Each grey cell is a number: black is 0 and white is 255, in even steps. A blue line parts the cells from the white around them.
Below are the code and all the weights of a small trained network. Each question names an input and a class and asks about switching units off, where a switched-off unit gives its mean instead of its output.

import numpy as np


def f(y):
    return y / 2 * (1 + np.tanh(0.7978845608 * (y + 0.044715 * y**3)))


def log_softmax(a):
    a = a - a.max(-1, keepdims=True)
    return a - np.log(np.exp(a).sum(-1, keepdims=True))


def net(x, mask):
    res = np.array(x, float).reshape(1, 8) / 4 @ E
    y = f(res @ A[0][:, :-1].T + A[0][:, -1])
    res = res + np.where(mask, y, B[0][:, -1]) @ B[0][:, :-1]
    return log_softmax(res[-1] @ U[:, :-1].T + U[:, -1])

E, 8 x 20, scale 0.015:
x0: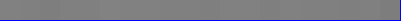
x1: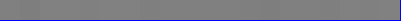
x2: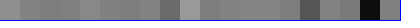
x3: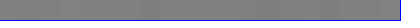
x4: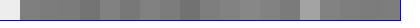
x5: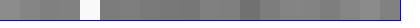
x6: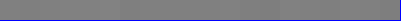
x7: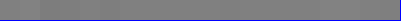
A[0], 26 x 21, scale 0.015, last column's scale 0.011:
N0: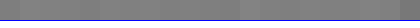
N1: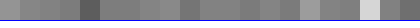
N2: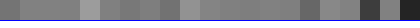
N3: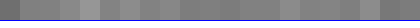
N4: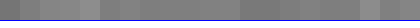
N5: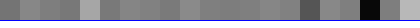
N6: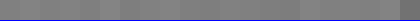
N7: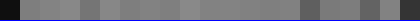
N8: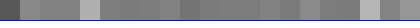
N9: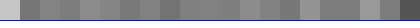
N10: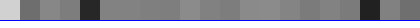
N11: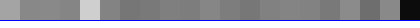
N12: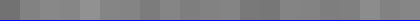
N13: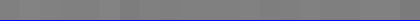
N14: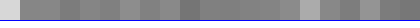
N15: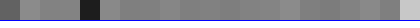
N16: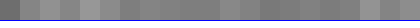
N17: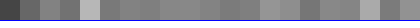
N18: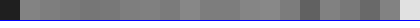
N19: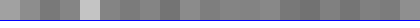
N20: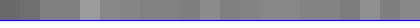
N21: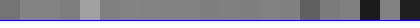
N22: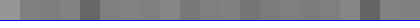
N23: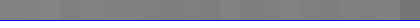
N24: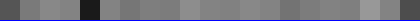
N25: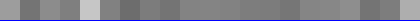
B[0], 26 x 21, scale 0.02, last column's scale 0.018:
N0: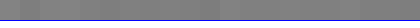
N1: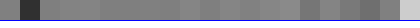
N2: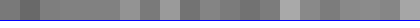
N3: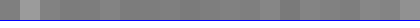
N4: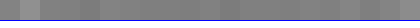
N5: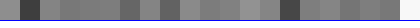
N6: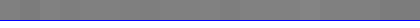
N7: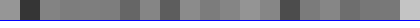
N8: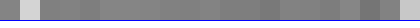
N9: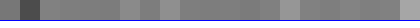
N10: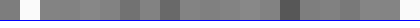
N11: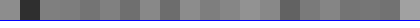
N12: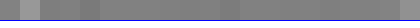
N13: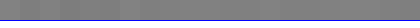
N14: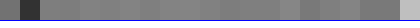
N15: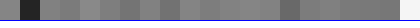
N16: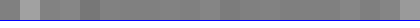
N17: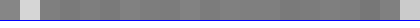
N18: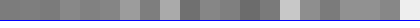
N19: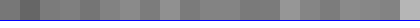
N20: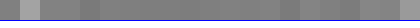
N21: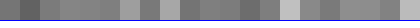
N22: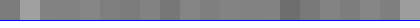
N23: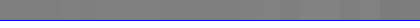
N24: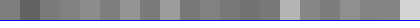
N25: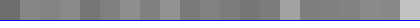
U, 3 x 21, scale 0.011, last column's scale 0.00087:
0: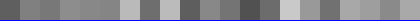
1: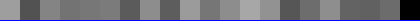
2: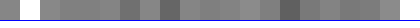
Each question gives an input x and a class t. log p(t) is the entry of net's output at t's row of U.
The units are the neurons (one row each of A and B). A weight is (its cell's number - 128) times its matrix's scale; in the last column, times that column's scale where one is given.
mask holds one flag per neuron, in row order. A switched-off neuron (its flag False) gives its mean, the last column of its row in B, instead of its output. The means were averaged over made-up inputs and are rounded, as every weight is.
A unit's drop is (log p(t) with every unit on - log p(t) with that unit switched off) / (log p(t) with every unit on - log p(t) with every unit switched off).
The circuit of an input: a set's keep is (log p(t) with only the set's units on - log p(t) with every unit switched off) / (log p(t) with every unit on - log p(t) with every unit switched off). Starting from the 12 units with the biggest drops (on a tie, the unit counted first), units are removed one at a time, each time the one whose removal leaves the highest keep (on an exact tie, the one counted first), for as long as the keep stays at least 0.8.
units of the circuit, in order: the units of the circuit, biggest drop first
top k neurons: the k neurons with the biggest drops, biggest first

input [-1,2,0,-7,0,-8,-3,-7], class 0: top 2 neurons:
(N24 N5)
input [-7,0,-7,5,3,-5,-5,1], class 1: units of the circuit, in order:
(N18)
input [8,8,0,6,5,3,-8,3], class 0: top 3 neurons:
(N5 N7 N15)
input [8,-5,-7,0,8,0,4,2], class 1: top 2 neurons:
(N18 N1)
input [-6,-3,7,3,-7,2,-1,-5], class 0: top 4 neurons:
(N18 N21 N2 N15)
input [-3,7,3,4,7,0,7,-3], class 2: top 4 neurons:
(N10 N15 N1 N7)
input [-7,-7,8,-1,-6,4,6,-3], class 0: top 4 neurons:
(N21 N18 N2 N15)
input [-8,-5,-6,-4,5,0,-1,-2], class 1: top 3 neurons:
(N18 N24 N21)
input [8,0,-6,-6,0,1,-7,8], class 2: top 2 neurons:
(N18 N24)
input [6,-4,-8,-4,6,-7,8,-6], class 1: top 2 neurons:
(N15 N18)
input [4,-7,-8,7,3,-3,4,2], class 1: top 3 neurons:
(N18 N1 N21)
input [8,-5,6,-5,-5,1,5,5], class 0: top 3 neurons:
(N18 N21 N2)
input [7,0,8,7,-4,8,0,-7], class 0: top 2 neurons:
(N21 N2)
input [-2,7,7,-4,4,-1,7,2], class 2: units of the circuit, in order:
(N10)
